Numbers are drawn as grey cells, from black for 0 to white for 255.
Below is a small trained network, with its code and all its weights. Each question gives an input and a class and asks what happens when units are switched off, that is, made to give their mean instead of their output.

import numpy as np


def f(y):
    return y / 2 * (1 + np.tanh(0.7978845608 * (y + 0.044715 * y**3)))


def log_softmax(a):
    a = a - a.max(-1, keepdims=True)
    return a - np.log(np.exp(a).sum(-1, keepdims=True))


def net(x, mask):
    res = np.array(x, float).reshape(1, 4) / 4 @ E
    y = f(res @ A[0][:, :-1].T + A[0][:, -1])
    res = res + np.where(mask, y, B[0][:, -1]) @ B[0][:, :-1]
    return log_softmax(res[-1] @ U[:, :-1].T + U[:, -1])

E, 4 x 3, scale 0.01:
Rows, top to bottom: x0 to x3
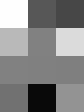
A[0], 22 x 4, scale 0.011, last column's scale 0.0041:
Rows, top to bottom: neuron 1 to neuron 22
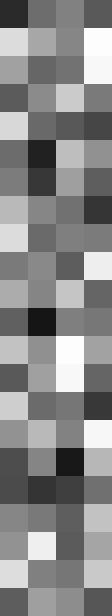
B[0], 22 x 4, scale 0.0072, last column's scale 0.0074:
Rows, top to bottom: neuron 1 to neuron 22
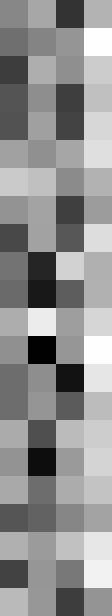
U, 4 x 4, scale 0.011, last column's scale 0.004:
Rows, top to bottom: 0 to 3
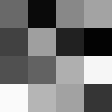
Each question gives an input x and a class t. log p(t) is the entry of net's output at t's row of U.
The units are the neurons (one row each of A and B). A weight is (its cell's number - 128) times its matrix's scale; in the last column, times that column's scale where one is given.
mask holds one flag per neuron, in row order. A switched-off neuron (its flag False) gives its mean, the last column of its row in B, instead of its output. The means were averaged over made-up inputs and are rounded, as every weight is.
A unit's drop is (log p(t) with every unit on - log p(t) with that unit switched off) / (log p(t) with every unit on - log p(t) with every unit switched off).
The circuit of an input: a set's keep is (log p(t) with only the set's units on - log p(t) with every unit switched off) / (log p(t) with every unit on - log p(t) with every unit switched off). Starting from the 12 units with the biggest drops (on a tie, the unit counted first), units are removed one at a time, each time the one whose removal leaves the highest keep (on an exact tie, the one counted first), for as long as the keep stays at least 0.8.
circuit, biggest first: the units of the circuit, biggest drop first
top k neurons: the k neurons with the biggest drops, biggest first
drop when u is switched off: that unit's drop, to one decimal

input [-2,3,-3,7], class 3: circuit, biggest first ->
[neuron 12; neuron 7]
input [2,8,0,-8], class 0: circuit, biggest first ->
[neuron 13; neuron 11]
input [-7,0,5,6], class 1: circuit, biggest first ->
[neuron 14; neuron 1]
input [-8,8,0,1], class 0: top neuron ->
[neuron 13]
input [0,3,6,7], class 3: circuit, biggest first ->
[neuron 12; neuron 7]
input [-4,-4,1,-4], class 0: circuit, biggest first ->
[neuron 17; neuron 12]
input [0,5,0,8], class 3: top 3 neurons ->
[neuron 12; neuron 7; neuron 6]
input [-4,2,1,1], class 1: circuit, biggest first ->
[neuron 14; neuron 17]
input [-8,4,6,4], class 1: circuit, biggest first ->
[neuron 14; neuron 4]
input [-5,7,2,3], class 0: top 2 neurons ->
[neuron 13; neuron 11]
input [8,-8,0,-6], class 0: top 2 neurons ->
[neuron 17; neuron 10]
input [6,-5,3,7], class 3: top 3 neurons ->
[neuron 12; neuron 18; neuron 7]
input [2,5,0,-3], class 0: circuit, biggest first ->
[neuron 13; neuron 12]
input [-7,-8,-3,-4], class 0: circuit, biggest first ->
[neuron 17]
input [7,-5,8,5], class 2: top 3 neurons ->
[neuron 18; neuron 14; neuron 17]
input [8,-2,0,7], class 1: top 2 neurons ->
[neuron 5; neuron 9]
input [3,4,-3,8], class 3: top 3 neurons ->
[neuron 12; neuron 7; neuron 6]
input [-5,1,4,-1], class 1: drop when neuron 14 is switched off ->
0.3
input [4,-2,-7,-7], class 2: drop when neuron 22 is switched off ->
0.2
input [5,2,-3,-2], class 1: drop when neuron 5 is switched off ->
0.2
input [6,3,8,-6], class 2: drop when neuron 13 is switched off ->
0.1
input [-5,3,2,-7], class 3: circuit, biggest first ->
[neuron 20]
